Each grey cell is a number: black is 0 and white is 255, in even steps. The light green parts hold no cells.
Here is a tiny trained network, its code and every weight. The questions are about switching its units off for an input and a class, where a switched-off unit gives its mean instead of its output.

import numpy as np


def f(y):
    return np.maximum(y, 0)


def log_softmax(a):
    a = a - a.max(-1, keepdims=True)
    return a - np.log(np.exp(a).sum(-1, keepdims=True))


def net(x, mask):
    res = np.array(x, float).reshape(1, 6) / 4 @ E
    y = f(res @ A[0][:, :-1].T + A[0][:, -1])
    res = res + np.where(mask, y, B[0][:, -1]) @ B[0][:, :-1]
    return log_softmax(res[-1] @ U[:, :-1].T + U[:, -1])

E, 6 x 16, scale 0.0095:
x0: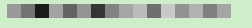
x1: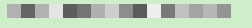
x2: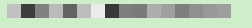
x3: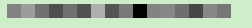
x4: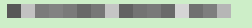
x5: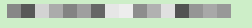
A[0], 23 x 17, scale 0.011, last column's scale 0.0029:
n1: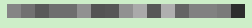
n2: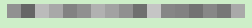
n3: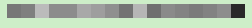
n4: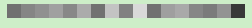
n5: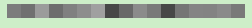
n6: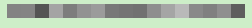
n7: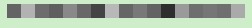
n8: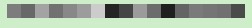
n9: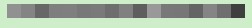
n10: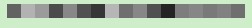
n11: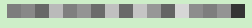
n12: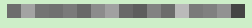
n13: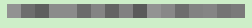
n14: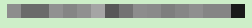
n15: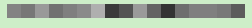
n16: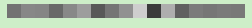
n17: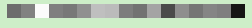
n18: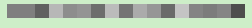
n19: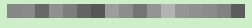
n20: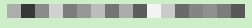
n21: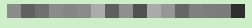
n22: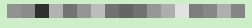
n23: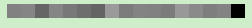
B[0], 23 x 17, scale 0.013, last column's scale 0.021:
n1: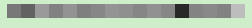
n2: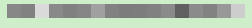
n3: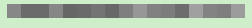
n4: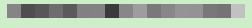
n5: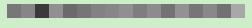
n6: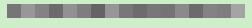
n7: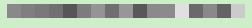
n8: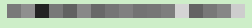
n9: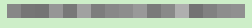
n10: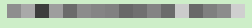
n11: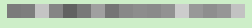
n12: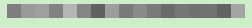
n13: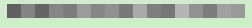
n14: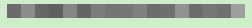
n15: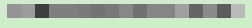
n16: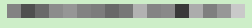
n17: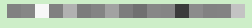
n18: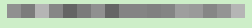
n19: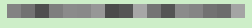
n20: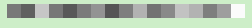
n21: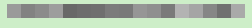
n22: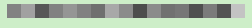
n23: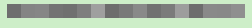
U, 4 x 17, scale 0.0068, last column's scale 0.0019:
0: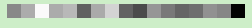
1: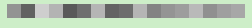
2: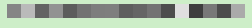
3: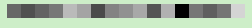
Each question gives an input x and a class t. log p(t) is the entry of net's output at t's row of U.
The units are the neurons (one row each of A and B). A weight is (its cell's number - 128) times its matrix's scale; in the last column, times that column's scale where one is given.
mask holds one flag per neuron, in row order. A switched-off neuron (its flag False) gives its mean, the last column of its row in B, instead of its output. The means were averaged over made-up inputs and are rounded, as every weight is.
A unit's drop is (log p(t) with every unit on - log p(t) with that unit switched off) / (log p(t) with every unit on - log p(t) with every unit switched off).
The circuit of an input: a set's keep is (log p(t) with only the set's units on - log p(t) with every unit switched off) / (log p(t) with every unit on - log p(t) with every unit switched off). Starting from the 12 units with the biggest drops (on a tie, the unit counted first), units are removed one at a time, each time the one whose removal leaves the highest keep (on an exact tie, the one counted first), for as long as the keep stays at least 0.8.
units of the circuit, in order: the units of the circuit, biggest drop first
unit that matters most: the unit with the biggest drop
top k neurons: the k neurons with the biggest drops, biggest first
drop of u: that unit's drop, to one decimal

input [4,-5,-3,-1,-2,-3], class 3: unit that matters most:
n16
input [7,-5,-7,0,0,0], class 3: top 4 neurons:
[n16; n1; n20; n8]
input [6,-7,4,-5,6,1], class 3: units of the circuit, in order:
[n20; n16]
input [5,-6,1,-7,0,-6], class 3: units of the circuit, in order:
[n16; n20]
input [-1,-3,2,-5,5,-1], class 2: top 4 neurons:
[n20; n2; n17; n1]
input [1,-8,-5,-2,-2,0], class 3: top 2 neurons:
[n16; n1]
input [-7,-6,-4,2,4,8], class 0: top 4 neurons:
[n17; n8; n4; n15]
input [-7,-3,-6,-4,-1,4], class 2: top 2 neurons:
[n10; n20]
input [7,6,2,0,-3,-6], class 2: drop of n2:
0.1
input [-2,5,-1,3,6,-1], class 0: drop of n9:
0.0
